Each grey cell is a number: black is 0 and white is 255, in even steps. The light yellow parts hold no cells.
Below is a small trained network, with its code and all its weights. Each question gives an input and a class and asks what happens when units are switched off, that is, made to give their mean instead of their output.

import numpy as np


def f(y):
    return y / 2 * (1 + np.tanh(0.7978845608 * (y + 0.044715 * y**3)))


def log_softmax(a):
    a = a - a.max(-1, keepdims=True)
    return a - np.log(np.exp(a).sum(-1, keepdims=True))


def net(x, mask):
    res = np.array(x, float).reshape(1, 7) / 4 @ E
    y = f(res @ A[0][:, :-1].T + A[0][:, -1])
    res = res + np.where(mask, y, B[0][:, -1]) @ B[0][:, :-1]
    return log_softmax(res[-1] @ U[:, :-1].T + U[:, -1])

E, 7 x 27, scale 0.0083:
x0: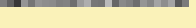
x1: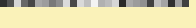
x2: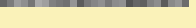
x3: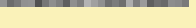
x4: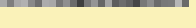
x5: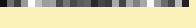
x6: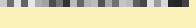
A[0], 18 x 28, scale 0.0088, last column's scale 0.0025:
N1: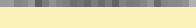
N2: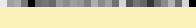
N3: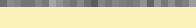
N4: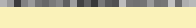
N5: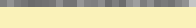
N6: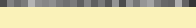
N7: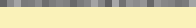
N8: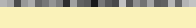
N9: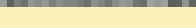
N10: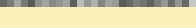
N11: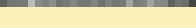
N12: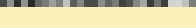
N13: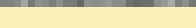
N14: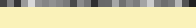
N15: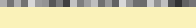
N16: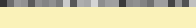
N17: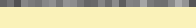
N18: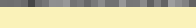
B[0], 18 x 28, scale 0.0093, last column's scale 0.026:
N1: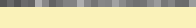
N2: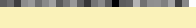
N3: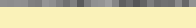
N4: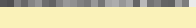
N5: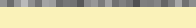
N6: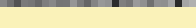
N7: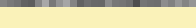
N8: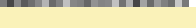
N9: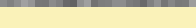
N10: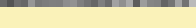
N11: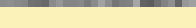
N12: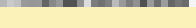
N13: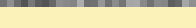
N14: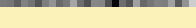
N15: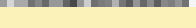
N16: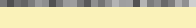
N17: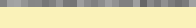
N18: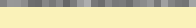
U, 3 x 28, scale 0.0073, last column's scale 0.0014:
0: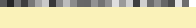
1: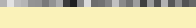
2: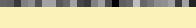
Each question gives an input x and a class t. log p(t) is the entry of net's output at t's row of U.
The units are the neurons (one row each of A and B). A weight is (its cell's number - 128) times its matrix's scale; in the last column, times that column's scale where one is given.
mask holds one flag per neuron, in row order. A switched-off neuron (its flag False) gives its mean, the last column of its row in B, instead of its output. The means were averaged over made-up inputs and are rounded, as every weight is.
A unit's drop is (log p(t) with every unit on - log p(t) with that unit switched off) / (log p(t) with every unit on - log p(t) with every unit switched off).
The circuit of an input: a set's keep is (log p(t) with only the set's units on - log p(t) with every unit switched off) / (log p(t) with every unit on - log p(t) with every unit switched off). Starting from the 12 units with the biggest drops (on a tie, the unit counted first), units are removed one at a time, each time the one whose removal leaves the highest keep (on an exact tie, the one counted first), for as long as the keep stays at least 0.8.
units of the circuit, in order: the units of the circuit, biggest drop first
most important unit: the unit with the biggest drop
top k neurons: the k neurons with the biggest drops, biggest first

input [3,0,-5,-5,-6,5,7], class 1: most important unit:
N15
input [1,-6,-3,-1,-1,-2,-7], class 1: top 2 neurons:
(N12; N16)
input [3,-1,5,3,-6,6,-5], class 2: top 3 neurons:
(N14; N15; N6)
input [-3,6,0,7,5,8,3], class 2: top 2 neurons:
(N14; N6)
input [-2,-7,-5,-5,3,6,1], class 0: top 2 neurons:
(N8; N2)
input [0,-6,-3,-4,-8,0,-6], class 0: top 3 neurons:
(N8; N4; N15)
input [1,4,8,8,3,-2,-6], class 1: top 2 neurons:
(N12; N8)
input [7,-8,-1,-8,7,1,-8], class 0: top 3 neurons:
(N8; N4; N15)
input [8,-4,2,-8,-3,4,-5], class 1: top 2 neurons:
(N12; N2)
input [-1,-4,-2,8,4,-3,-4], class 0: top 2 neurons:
(N15; N8)
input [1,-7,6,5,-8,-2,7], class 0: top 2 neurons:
(N8; N4)
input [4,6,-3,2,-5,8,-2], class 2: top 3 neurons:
(N14; N8; N6)
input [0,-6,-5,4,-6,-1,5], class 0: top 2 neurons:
(N8; N12)
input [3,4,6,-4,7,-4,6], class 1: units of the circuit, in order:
(N15)
